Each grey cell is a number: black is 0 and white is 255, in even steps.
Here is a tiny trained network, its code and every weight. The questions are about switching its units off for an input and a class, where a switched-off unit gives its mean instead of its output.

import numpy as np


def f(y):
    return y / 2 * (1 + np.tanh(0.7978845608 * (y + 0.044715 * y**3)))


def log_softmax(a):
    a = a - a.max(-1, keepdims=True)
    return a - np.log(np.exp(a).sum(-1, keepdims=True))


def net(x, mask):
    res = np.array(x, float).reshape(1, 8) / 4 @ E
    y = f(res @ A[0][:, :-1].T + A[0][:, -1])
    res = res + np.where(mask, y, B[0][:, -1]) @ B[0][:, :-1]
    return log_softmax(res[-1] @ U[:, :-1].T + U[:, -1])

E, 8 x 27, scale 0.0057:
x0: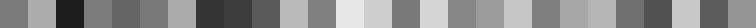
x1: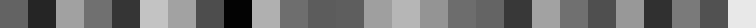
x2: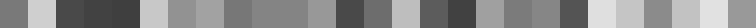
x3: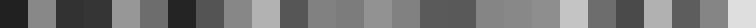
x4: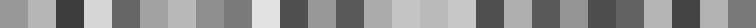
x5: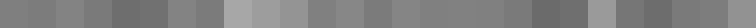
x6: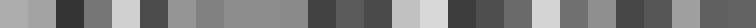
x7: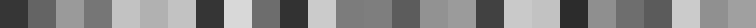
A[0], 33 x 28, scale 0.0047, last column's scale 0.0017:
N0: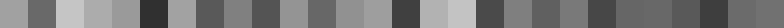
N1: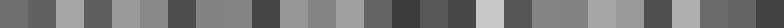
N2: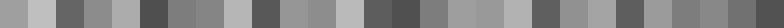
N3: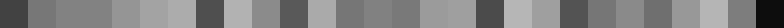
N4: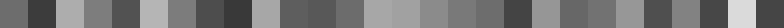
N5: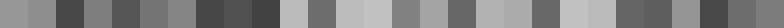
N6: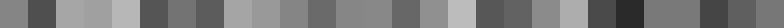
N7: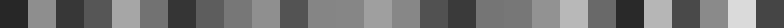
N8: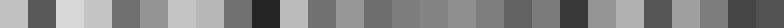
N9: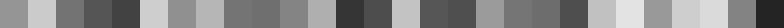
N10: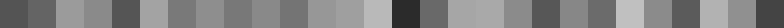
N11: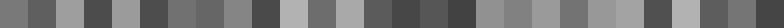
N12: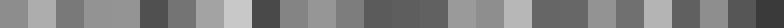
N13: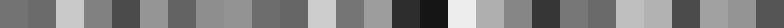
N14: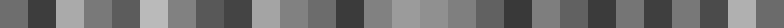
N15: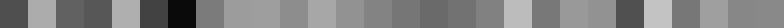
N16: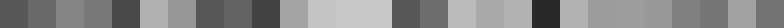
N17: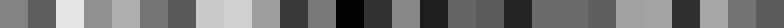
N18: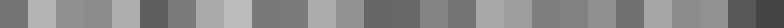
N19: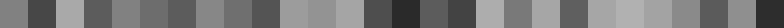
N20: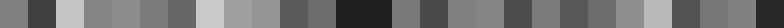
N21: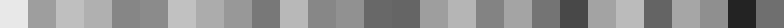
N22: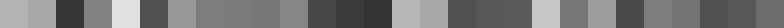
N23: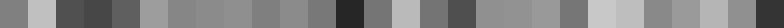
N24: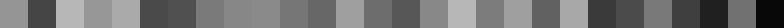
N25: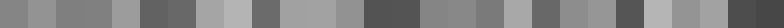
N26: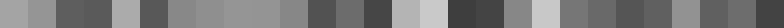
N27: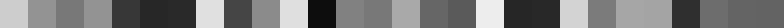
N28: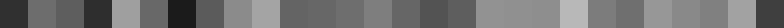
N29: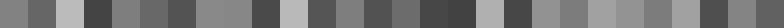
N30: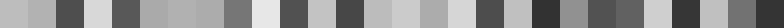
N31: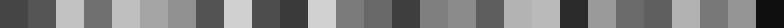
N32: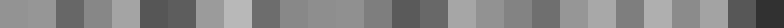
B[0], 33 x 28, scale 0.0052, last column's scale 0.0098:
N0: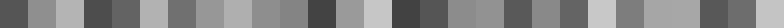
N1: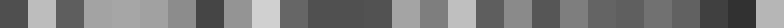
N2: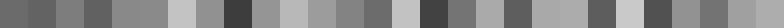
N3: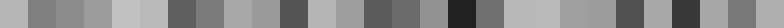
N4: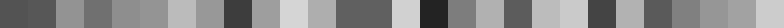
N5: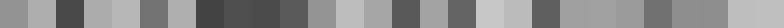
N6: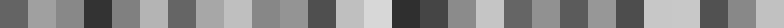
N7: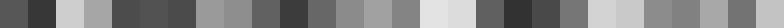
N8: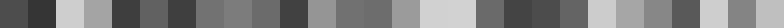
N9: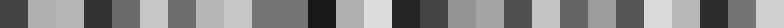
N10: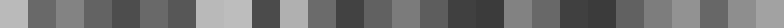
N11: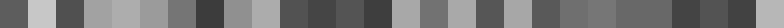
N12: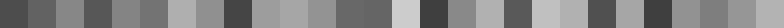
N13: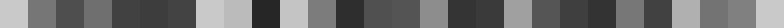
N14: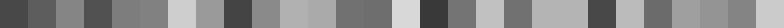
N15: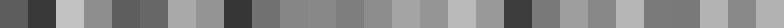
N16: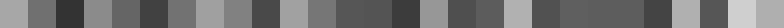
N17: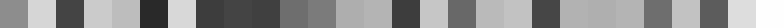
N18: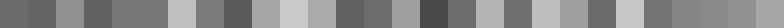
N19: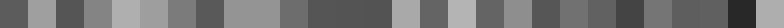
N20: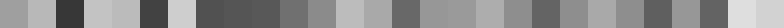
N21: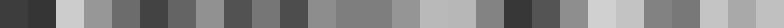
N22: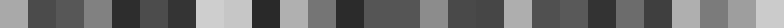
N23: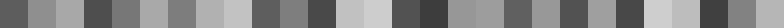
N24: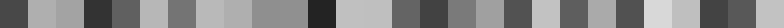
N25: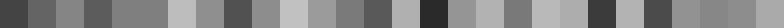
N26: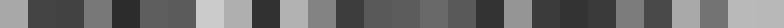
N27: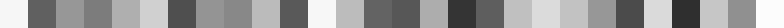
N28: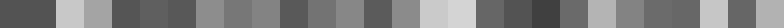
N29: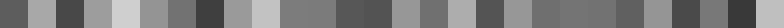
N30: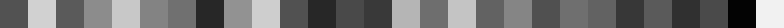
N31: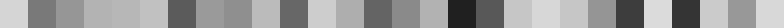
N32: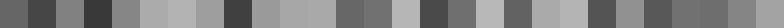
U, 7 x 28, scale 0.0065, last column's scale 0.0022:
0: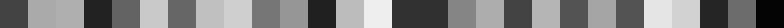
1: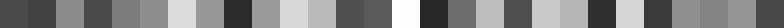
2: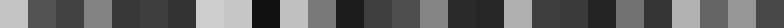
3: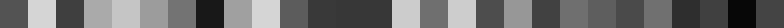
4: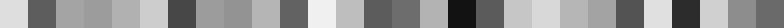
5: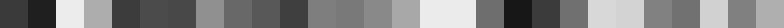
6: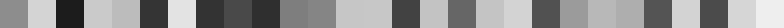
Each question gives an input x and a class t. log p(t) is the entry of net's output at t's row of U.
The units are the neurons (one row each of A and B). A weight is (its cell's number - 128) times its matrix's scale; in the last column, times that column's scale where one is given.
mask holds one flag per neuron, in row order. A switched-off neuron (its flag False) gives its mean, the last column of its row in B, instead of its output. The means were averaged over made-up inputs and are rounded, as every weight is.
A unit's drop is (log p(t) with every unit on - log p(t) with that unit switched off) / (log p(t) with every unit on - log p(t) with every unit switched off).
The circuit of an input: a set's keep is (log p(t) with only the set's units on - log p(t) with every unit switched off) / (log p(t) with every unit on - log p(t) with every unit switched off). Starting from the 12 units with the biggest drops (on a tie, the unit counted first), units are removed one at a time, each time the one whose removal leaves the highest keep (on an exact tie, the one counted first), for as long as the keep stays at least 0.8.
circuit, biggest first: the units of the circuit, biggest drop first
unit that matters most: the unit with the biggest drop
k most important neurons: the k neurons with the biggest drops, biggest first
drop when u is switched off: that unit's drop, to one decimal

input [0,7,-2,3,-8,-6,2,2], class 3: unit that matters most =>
N11
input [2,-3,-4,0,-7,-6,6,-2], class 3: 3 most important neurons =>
N11, N1, N29
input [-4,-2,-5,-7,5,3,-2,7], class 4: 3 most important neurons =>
N31, N3, N7
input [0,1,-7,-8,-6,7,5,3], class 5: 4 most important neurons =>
N8, N21, N9, N23
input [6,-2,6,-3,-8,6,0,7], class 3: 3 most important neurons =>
N11, N1, N27
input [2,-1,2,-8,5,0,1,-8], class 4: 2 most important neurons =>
N27, N7
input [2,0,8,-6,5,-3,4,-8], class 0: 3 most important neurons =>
N9, N23, N31
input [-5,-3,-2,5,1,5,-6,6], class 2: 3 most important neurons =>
N13, N27, N10
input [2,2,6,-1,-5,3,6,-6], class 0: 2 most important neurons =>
N9, N23
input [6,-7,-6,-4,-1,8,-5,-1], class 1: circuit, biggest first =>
N2, N17
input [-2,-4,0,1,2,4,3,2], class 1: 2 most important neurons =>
N13, N27
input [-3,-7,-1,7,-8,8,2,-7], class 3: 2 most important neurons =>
N29, N1
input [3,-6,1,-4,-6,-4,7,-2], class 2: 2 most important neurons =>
N22, N26
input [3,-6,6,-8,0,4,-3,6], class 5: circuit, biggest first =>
N21
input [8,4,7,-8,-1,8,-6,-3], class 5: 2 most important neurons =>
N8, N21
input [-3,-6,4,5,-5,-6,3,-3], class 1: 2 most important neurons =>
N30, N15
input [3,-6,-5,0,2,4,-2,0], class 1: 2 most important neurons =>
N2, N9
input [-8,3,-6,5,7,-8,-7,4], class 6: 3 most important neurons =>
N17, N20, N22
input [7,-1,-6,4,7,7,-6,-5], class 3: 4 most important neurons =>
N30, N17, N20, N9
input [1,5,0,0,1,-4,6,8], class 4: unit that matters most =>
N31
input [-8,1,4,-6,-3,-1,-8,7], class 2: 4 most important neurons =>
N13, N10, N27, N5
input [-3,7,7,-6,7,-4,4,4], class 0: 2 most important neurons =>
N9, N23
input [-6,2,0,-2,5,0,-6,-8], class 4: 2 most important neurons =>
N27, N22
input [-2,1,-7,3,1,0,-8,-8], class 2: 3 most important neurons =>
N13, N10, N16
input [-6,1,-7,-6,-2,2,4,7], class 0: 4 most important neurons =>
N6, N0, N27, N24
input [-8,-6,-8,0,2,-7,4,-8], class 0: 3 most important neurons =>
N24, N6, N0
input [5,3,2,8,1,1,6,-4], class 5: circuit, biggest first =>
N7
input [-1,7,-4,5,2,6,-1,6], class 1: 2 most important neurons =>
N4, N14
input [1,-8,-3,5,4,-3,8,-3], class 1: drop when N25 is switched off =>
0.2
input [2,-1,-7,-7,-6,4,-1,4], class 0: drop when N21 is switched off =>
-0.1
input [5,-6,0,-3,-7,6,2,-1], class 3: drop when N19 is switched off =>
0.2
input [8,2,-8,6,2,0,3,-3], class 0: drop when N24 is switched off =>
0.5
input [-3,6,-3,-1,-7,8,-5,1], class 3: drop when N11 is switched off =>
0.3
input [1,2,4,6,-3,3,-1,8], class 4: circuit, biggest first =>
N31
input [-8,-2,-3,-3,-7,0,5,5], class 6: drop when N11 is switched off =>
-0.1
